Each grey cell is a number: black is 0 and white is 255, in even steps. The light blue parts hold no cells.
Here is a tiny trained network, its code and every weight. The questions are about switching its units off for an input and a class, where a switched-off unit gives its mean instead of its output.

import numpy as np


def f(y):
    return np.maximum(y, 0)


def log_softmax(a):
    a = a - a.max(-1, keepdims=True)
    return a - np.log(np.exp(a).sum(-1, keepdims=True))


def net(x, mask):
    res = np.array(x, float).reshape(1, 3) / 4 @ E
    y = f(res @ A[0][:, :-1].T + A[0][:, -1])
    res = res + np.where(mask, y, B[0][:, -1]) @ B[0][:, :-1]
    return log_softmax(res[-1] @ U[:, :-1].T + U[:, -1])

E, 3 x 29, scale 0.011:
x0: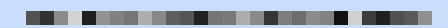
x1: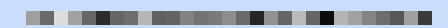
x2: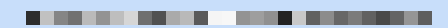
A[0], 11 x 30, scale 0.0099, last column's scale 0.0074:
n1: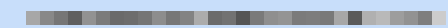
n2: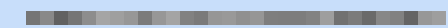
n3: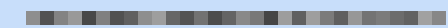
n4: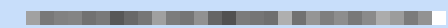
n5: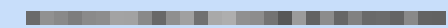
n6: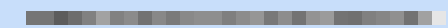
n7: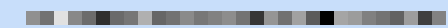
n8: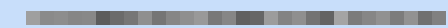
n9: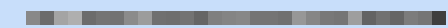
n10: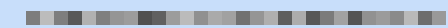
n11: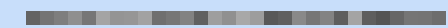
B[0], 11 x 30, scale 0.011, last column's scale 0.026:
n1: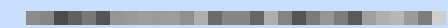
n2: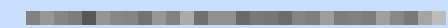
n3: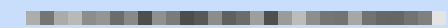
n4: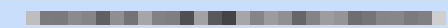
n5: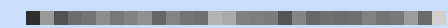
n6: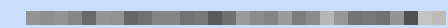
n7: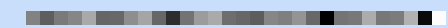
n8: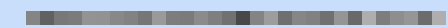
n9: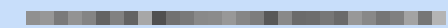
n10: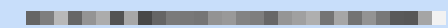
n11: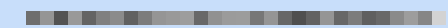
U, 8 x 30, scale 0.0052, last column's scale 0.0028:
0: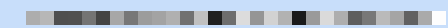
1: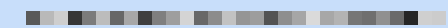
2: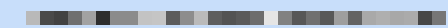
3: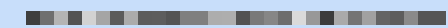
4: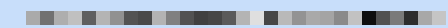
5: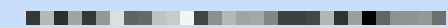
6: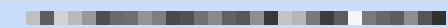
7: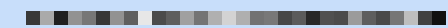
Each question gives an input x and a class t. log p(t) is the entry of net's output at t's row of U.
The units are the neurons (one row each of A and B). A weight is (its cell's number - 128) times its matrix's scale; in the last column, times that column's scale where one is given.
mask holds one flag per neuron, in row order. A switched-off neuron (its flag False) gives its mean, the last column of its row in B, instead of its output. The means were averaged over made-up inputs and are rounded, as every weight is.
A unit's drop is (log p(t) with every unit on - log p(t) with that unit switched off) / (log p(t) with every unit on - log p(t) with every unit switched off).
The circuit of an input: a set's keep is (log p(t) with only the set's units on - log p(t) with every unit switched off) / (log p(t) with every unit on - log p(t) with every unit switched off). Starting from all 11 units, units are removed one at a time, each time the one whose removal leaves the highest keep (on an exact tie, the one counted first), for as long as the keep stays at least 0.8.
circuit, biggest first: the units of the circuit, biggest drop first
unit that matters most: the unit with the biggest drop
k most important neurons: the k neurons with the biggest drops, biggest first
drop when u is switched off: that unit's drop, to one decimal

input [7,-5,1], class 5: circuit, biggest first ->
n11
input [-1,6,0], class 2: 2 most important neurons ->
n3; n10
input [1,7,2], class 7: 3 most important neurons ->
n10; n3; n9
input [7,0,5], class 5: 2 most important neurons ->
n7; n11
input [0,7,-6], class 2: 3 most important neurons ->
n1; n10; n4
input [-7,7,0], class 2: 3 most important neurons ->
n1; n3; n5
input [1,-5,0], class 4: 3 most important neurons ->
n1; n5; n10
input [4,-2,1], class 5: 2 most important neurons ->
n7; n10
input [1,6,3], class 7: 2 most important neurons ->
n3; n10
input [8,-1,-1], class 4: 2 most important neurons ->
n7; n3
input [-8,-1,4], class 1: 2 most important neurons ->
n7; n10
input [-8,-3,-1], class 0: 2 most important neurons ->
n1; n7
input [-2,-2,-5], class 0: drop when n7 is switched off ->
0.6
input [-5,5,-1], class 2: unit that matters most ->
n1
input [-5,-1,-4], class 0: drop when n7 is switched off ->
0.8
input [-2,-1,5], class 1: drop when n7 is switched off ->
0.7
